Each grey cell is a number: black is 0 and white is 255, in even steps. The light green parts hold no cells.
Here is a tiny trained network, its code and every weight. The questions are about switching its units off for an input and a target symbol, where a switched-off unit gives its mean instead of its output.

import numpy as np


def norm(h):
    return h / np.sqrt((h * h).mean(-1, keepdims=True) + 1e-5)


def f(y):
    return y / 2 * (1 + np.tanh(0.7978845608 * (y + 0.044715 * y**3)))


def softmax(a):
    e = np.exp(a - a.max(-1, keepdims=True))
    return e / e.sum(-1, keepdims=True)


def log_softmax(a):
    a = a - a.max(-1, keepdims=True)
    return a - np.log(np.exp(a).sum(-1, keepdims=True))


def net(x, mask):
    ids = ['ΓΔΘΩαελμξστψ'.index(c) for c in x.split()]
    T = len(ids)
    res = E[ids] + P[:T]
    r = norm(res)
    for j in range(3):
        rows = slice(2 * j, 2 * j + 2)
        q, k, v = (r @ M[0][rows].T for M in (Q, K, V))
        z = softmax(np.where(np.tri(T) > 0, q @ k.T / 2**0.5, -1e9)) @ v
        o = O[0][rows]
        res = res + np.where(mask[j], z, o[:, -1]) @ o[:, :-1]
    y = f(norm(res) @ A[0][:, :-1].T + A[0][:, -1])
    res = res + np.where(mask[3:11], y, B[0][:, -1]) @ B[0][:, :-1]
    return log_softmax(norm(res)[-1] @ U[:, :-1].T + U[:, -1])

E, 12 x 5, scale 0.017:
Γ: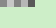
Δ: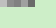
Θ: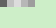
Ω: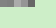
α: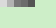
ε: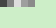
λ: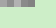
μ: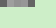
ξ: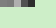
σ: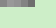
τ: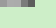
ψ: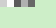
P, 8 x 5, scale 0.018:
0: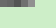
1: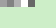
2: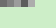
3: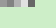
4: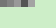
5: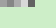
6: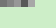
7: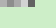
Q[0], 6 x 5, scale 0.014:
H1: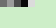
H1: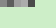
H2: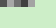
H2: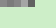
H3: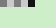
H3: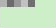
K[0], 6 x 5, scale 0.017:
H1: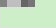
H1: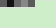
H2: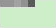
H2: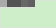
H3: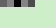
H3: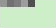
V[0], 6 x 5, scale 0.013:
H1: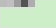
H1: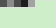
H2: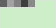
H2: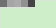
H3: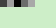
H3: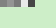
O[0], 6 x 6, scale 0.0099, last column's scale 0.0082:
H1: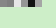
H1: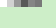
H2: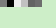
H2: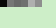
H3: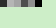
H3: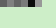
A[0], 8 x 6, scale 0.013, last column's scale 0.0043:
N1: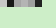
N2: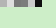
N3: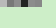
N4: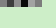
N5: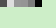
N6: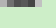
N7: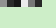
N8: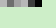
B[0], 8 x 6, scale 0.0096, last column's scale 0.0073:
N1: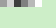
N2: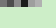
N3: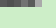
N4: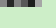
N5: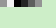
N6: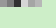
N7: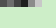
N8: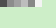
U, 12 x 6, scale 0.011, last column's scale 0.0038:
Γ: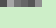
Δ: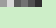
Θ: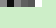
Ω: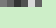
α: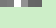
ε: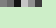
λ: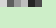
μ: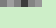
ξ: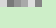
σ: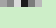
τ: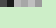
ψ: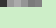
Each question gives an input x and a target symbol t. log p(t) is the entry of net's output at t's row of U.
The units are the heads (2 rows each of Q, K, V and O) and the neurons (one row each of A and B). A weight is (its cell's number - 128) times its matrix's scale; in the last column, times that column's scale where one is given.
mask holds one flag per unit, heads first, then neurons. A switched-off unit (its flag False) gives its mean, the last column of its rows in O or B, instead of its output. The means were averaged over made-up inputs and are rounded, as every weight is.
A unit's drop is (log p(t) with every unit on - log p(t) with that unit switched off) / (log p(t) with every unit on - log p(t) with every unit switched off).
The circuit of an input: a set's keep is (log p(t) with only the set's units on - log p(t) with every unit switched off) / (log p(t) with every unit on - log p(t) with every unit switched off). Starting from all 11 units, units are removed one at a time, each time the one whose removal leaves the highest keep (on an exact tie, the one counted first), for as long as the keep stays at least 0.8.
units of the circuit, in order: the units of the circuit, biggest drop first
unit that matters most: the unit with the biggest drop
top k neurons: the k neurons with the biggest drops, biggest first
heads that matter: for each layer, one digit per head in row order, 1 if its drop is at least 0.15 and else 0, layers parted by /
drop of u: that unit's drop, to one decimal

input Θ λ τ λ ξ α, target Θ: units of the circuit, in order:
H1; N7
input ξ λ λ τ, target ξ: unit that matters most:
H1
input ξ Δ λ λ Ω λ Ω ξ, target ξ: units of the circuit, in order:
H1; H3
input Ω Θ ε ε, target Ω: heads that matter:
100
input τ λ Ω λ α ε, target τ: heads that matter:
100
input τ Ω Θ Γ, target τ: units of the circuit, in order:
H1; H2
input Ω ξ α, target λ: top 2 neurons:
N6; N1
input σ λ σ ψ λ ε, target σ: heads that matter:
101
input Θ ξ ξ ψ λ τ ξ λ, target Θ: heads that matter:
101
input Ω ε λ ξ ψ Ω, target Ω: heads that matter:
100
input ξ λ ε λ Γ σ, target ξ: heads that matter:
110
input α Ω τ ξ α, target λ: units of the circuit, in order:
H1; N6
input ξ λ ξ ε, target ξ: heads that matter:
100
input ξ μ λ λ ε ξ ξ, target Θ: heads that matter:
011
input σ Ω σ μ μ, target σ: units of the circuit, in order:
H1
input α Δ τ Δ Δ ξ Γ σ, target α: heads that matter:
011
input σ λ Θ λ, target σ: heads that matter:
101
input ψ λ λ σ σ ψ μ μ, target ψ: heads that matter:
101
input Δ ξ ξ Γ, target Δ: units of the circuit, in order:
H3; H2
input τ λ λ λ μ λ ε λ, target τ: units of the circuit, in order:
H1
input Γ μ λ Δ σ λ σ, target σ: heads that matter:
111
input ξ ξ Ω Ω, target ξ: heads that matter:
100
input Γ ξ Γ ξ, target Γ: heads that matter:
001
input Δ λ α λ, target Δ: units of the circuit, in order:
H3; H2
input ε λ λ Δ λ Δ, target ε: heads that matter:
101
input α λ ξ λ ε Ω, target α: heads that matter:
001
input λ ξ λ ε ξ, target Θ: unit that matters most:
N4
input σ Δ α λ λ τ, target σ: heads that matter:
101
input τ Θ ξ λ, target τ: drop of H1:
0.3
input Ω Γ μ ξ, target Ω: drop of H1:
1.0
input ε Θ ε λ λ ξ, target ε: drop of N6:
0.1
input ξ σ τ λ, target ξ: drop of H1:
0.4
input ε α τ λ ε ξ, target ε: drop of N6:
0.2
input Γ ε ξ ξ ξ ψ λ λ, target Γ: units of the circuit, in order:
H3
